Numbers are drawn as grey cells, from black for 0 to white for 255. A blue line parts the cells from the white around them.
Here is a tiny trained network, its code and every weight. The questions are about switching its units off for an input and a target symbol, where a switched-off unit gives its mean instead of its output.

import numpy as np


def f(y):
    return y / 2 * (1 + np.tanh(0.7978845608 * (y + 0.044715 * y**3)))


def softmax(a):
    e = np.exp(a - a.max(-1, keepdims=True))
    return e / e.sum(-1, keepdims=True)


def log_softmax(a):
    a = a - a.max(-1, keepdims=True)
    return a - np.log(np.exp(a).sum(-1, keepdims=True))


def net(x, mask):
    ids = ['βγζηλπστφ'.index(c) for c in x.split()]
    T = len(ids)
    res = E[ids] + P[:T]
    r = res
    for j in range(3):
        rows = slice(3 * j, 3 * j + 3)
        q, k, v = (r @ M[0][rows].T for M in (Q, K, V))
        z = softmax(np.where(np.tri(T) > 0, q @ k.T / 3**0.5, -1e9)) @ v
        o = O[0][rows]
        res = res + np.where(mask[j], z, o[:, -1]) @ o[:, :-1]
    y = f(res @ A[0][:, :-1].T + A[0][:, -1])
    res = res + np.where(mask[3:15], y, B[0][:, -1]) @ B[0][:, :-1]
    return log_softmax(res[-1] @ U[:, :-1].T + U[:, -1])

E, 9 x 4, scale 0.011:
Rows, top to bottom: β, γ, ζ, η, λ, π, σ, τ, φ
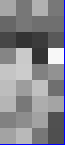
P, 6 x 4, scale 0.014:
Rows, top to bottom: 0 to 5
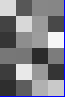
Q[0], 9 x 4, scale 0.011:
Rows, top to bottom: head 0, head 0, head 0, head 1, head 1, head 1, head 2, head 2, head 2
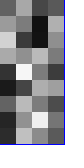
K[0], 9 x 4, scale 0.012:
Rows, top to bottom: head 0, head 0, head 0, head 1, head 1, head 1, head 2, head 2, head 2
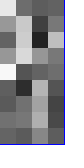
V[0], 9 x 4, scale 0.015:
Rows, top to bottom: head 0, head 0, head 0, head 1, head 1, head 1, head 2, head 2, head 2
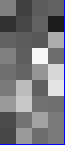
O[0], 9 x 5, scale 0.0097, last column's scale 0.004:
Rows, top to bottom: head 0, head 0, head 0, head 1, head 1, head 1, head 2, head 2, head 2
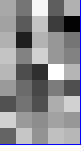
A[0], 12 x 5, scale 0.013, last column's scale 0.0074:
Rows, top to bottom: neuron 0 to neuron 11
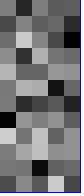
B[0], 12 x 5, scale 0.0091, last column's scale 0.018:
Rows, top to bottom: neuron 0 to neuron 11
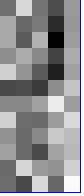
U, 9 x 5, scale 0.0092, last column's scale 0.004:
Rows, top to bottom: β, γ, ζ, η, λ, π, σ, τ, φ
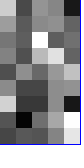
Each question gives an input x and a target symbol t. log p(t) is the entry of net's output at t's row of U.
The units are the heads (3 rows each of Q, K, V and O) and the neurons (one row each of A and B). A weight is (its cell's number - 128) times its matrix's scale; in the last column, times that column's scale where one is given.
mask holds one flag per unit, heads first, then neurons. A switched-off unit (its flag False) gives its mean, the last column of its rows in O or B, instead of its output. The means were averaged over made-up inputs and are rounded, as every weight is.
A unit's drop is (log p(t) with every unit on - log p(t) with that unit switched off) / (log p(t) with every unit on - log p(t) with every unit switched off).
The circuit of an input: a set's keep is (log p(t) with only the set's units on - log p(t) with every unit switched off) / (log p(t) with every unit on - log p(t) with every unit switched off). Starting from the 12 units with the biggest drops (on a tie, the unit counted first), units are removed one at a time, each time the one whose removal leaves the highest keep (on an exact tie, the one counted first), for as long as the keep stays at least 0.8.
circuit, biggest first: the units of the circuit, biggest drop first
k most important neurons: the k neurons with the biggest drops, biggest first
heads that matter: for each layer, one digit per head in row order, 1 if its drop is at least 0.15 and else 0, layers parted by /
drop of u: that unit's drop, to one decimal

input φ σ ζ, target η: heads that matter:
010
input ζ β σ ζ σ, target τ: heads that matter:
110
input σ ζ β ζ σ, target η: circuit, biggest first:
head 1; head 2; neuron 4
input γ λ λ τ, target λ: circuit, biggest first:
neuron 10; head 0
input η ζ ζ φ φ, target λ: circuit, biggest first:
head 1; neuron 10
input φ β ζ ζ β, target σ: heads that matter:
110
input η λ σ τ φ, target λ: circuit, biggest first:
neuron 10; head 1
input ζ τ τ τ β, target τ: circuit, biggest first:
neuron 5; head 0; head 1; neuron 9
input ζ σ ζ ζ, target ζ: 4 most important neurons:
neuron 3; neuron 0; neuron 7; neuron 9
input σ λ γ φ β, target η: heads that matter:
111
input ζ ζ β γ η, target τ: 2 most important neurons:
neuron 5; neuron 9
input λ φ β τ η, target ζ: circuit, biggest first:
neuron 11; head 0; neuron 2; neuron 5
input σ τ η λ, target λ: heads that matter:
010
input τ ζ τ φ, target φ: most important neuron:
neuron 5
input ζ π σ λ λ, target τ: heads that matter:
100
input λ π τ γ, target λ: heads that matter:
010
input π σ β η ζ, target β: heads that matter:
111
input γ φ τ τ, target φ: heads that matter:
110
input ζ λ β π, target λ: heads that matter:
100
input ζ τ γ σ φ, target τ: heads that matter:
100
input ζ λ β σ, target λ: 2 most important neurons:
neuron 10; neuron 7
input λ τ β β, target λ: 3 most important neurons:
neuron 10; neuron 7; neuron 11
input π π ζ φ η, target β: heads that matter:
110
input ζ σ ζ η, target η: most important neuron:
neuron 10
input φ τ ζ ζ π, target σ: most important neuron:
neuron 7
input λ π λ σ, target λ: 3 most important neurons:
neuron 10; neuron 4; neuron 8
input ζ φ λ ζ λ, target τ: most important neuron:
neuron 5
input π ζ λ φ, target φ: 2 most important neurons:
neuron 11; neuron 7
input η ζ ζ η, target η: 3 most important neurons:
neuron 6; neuron 10; neuron 11
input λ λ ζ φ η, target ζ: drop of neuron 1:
0.1
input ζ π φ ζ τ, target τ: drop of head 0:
0.6
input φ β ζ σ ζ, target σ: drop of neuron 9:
0.1
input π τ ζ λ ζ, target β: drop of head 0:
0.6
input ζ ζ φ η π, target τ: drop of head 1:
0.2
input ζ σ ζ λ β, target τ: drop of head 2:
0.0
